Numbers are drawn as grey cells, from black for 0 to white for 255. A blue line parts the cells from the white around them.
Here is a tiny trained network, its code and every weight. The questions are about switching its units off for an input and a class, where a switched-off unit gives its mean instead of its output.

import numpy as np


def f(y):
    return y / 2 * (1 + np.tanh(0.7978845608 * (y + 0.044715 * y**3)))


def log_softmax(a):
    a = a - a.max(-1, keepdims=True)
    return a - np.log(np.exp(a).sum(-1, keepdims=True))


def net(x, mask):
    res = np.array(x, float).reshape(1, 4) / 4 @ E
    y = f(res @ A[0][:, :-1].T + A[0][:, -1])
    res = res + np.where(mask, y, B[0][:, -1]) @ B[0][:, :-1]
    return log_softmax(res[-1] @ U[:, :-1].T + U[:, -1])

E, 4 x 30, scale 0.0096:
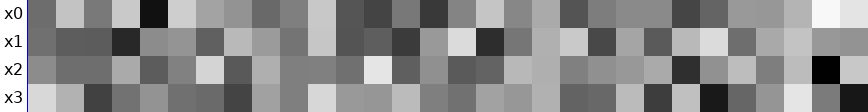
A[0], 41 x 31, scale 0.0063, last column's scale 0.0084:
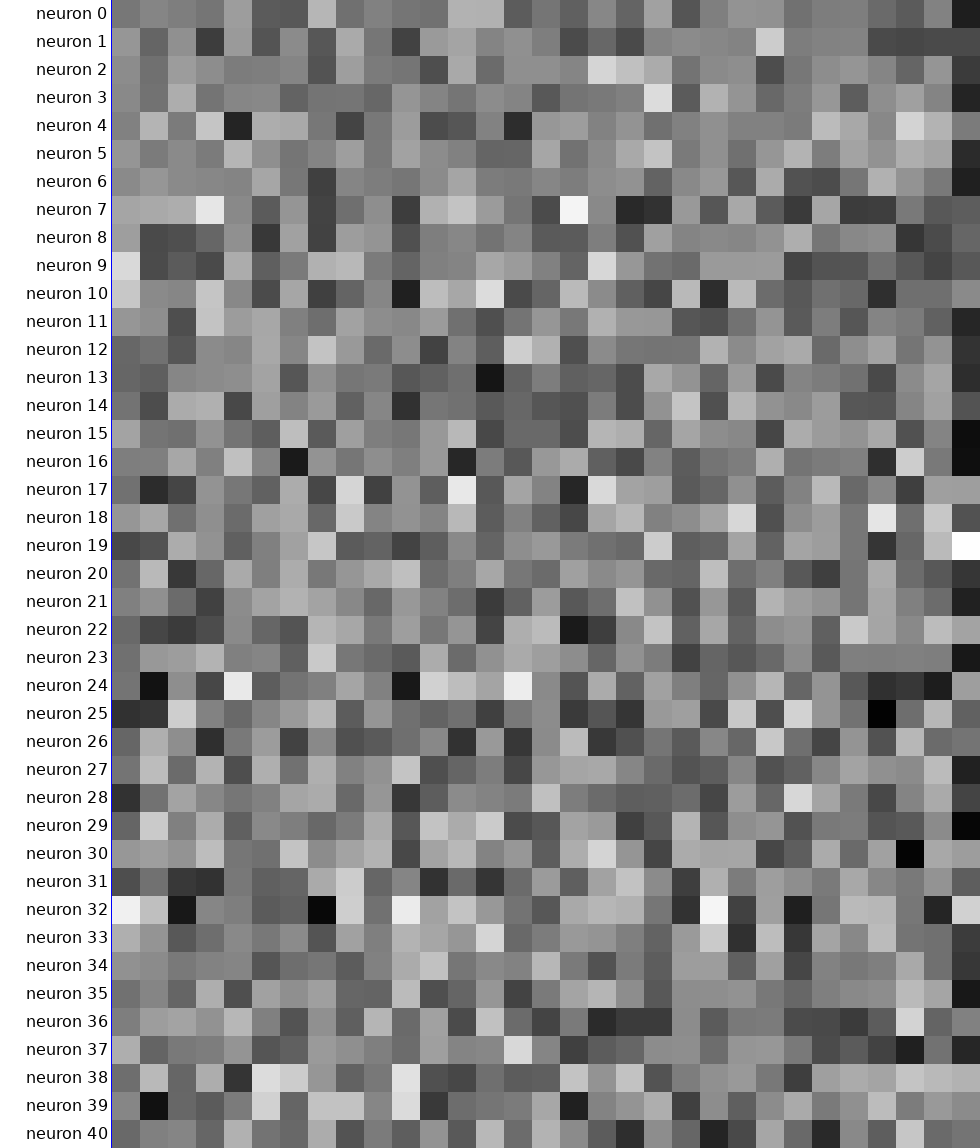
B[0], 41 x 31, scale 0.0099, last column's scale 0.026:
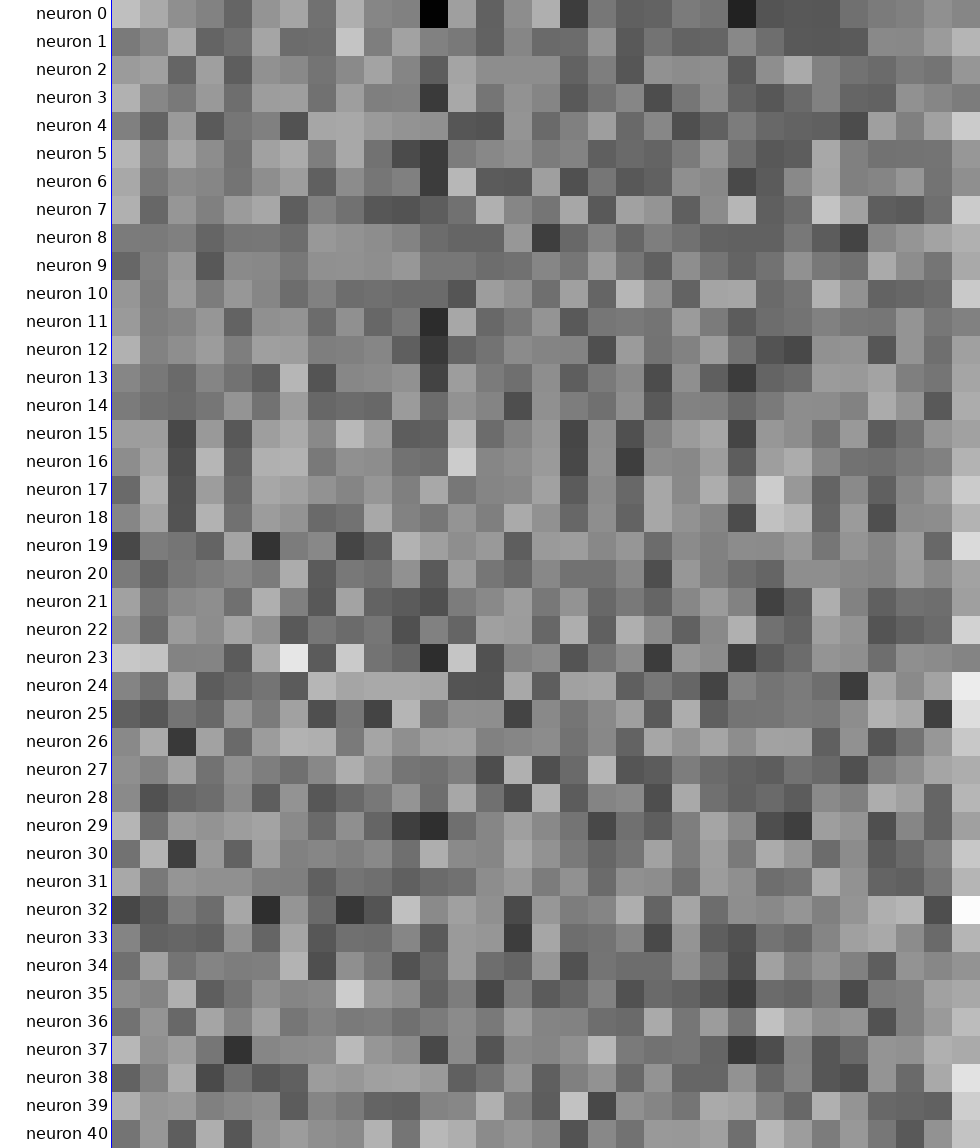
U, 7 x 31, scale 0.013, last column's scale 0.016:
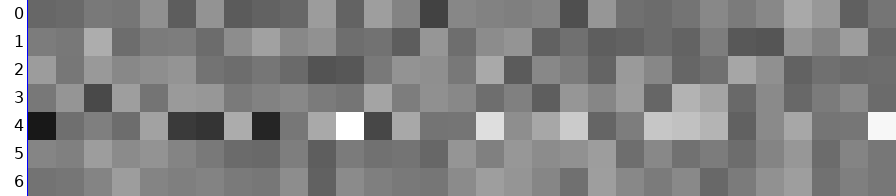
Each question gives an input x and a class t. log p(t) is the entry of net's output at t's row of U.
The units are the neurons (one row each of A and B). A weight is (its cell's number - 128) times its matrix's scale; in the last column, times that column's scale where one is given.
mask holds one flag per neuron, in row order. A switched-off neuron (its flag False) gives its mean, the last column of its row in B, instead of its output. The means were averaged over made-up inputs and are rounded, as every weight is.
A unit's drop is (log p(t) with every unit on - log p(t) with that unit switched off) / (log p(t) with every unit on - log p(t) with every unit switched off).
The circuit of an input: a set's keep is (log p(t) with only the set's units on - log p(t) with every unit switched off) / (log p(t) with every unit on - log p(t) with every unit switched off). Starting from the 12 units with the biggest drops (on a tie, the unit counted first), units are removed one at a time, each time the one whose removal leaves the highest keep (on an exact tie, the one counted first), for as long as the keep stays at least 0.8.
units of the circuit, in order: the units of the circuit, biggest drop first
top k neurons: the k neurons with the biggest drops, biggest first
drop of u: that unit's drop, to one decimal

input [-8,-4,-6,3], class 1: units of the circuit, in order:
(neuron 24)
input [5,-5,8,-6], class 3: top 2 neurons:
(neuron 30; neuron 18)
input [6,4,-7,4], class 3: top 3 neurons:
(neuron 26; neuron 24; neuron 16)
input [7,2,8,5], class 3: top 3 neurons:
(neuron 18; neuron 24; neuron 30)
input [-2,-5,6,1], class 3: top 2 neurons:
(neuron 30; neuron 17)
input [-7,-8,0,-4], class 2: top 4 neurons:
(neuron 7; neuron 10; neuron 29; neuron 38)
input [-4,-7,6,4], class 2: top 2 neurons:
(neuron 7; neuron 10)
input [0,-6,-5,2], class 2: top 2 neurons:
(neuron 7; neuron 10)
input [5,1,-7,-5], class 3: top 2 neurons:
(neuron 26; neuron 32)
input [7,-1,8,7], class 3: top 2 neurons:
(neuron 18; neuron 30)
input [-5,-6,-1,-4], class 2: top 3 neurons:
(neuron 7; neuron 10; neuron 38)
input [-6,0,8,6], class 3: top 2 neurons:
(neuron 17; neuron 30)
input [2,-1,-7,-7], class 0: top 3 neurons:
(neuron 25; neuron 28; neuron 19)
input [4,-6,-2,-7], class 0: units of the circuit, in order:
(neuron 25)
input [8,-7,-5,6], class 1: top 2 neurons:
(neuron 38; neuron 4)
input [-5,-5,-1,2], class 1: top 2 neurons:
(neuron 24; neuron 39)
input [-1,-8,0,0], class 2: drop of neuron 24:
0.0
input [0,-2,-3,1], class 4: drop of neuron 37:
0.1
